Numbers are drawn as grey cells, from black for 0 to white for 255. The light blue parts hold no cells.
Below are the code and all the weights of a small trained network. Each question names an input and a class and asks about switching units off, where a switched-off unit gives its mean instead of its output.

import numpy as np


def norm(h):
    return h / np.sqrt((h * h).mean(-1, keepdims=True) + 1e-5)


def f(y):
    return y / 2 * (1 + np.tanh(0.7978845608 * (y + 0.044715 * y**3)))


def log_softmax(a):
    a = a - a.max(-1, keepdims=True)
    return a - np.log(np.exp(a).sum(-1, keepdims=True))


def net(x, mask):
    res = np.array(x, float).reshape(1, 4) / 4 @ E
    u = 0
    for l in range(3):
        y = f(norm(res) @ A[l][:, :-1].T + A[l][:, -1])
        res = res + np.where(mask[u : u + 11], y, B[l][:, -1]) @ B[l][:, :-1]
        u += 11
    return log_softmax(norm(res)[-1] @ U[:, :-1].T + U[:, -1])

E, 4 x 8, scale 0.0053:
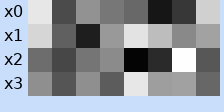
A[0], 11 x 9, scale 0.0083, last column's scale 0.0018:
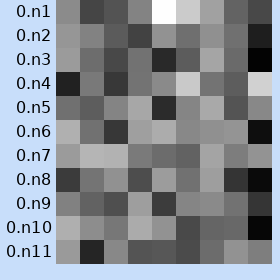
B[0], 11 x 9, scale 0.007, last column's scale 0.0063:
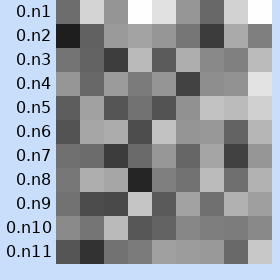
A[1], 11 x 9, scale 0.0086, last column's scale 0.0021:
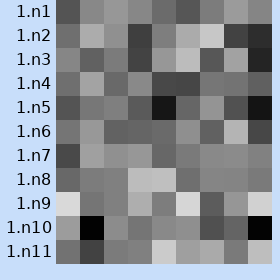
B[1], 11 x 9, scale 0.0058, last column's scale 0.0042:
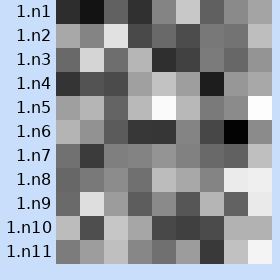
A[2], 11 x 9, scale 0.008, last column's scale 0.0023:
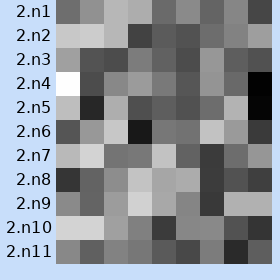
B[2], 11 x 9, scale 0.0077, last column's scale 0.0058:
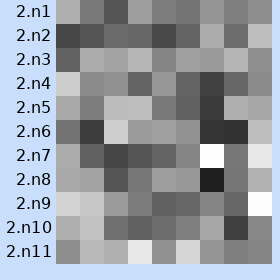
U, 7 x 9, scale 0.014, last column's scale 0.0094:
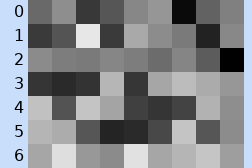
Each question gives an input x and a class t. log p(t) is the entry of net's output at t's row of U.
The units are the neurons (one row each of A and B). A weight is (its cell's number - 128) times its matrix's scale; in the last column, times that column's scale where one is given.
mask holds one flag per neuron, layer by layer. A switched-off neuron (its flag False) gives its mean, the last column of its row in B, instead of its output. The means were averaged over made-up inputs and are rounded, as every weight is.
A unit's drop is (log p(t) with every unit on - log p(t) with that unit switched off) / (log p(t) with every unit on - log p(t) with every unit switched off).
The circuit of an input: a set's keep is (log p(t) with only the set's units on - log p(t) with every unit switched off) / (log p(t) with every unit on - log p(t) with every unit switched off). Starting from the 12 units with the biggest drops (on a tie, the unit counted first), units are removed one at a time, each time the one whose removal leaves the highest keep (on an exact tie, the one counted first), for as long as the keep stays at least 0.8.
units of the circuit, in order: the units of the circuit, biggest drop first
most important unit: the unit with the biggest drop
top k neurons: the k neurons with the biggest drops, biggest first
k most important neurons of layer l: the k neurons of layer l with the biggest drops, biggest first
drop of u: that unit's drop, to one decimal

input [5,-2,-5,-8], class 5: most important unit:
0.n4
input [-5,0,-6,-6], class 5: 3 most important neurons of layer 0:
[0.n1; 0.n11; 0.n6]
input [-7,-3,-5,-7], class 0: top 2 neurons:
[0.n6; 2.n8]
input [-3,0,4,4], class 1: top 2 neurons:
[0.n8; 2.n6]
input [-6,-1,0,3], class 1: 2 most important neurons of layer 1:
[1.n5; 1.n2]
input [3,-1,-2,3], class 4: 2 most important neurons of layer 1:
[1.n10; 1.n5]
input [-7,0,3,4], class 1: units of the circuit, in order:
[2.n6; 1.n2]
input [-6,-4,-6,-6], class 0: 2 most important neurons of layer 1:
[1.n9; 1.n7]
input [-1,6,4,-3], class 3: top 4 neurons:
[0.n3; 0.n9; 1.n5; 0.n5]
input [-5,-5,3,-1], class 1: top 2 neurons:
[0.n8; 1.n2]
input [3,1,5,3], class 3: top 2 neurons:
[0.n3; 0.n5]
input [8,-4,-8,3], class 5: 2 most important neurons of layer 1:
[1.n3; 1.n9]
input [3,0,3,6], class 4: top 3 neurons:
[1.n10; 0.n11; 1.n5]
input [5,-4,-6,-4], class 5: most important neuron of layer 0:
[0.n4]
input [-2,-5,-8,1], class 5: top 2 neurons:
[0.n1; 2.n7]
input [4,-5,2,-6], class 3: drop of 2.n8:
-0.1
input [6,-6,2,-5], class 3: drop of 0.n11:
0.3
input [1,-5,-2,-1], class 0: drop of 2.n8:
0.1
